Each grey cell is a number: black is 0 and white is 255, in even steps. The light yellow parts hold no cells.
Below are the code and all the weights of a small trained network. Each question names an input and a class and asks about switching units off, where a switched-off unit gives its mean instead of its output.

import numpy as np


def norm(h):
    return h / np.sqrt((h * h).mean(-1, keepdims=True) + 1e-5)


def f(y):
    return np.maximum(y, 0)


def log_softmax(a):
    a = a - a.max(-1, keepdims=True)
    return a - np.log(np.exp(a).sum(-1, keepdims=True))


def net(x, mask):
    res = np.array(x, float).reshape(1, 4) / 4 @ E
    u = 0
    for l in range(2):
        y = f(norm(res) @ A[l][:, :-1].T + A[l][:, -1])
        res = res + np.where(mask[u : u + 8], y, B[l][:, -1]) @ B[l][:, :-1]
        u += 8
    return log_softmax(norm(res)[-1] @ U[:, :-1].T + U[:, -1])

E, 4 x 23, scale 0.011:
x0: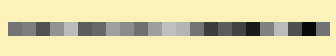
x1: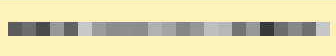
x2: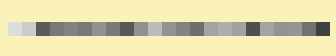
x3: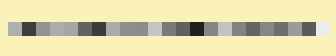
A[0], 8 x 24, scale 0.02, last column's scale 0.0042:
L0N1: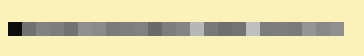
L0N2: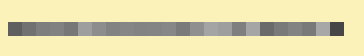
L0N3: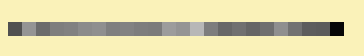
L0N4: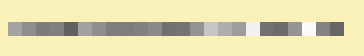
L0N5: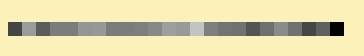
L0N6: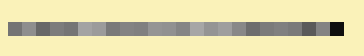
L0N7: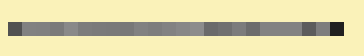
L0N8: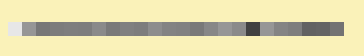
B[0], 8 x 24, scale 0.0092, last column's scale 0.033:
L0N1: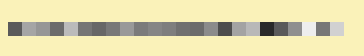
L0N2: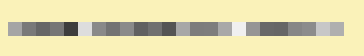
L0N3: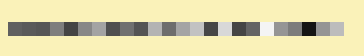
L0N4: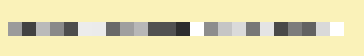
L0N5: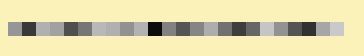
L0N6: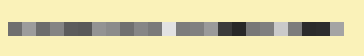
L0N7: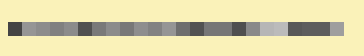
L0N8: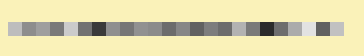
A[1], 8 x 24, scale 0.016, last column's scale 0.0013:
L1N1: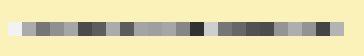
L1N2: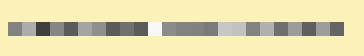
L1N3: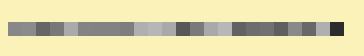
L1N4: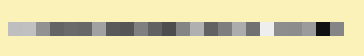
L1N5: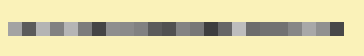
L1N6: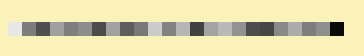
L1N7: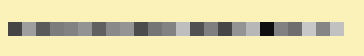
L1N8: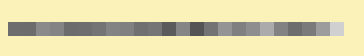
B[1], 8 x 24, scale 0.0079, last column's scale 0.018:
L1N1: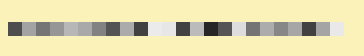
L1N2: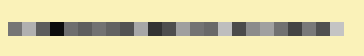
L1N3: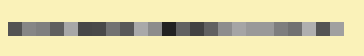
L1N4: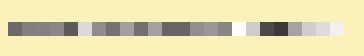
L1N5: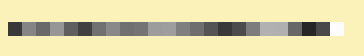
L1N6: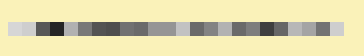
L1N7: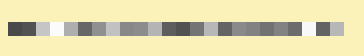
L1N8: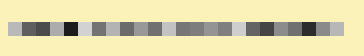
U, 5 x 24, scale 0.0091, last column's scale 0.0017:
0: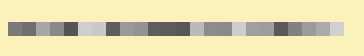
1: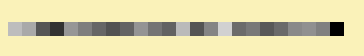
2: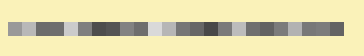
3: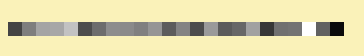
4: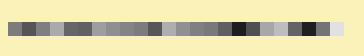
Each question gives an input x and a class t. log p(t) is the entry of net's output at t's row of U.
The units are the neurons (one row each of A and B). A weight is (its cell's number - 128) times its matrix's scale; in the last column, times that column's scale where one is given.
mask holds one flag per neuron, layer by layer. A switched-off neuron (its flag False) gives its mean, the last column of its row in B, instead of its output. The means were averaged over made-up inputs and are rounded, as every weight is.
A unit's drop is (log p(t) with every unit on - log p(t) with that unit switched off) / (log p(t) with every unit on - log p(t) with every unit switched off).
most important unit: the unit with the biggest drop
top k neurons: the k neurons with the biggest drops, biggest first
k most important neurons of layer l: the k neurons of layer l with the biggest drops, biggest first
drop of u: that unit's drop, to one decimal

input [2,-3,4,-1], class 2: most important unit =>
L0N8
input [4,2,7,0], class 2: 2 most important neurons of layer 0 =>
[L0N8; L0N4]
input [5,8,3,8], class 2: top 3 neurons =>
[L0N4; L1N1; L0N3]
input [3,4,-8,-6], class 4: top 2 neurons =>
[L0N5; L0N3]
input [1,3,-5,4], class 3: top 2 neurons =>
[L0N4; L1N7]
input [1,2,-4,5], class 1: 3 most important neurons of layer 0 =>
[L0N1; L0N4; L0N5]
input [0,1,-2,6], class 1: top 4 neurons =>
[L0N1; L0N4; L0N8; L0N5]
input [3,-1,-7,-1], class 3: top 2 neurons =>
[L0N1; L0N4]
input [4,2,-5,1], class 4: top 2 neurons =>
[L0N4; L1N4]
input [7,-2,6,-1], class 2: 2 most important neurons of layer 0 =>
[L0N8; L0N4]
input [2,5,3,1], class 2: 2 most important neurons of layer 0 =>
[L0N4; L0N8]
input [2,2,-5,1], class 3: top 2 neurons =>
[L0N4; L0N1]
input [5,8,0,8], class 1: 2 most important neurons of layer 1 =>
[L1N2; L1N6]
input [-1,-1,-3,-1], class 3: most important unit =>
L0N1
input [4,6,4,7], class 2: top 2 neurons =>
[L0N4; L1N1]
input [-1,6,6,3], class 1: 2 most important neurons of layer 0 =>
[L0N5; L0N8]
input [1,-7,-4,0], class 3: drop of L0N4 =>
0.9
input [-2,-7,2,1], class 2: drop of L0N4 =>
0.6
